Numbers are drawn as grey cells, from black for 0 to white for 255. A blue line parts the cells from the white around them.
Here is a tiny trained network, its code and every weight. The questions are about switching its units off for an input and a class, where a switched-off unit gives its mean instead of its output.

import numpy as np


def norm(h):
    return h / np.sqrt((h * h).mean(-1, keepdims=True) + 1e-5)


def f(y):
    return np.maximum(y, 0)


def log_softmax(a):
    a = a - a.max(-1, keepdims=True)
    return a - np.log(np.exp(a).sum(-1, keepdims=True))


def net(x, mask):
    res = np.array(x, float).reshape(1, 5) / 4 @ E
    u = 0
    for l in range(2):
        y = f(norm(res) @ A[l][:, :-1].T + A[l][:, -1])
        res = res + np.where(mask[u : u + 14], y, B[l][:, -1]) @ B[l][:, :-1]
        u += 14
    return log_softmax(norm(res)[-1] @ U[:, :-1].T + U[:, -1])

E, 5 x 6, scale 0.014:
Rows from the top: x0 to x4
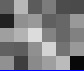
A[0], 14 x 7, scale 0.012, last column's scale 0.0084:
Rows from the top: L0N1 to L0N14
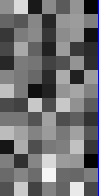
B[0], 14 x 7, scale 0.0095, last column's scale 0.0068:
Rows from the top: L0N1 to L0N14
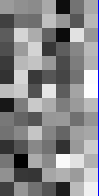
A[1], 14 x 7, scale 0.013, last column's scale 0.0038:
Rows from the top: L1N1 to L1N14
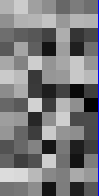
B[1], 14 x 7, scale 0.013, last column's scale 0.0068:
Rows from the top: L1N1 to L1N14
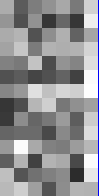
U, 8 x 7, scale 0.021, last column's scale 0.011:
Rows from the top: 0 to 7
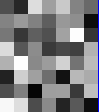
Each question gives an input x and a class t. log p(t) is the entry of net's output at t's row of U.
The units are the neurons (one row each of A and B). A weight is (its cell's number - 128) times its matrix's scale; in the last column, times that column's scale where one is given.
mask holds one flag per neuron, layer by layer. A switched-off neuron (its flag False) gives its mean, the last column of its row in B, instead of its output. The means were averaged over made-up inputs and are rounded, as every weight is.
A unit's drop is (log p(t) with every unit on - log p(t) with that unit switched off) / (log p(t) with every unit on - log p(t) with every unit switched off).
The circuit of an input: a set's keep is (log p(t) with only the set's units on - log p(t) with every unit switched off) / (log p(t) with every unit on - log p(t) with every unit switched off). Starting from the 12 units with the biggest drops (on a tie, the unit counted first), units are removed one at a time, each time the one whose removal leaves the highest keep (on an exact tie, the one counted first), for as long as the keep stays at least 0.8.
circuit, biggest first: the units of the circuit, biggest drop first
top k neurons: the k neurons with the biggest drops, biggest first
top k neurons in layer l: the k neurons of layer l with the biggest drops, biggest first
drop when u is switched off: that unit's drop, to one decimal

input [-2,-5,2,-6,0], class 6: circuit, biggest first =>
(L1N6)
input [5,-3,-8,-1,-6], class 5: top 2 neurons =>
(L0N14 L0N11)
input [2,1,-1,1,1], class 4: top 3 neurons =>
(L0N7 L0N4 L0N12)
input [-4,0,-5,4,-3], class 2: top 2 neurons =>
(L0N12 L0N6)
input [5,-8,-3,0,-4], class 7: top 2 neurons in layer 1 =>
(L1N9 L1N12)
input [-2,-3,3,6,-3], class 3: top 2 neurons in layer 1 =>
(L1N2 L1N7)
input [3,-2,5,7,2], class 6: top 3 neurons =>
(L0N13 L1N12 L1N7)
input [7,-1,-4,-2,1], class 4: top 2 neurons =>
(L1N7 L0N4)
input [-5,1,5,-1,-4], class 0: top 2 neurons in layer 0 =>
(L0N7 L0N6)
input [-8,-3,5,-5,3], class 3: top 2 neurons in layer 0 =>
(L0N12 L0N11)
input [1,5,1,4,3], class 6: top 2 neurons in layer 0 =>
(L0N13 L0N4)
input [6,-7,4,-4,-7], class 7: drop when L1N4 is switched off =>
-0.1
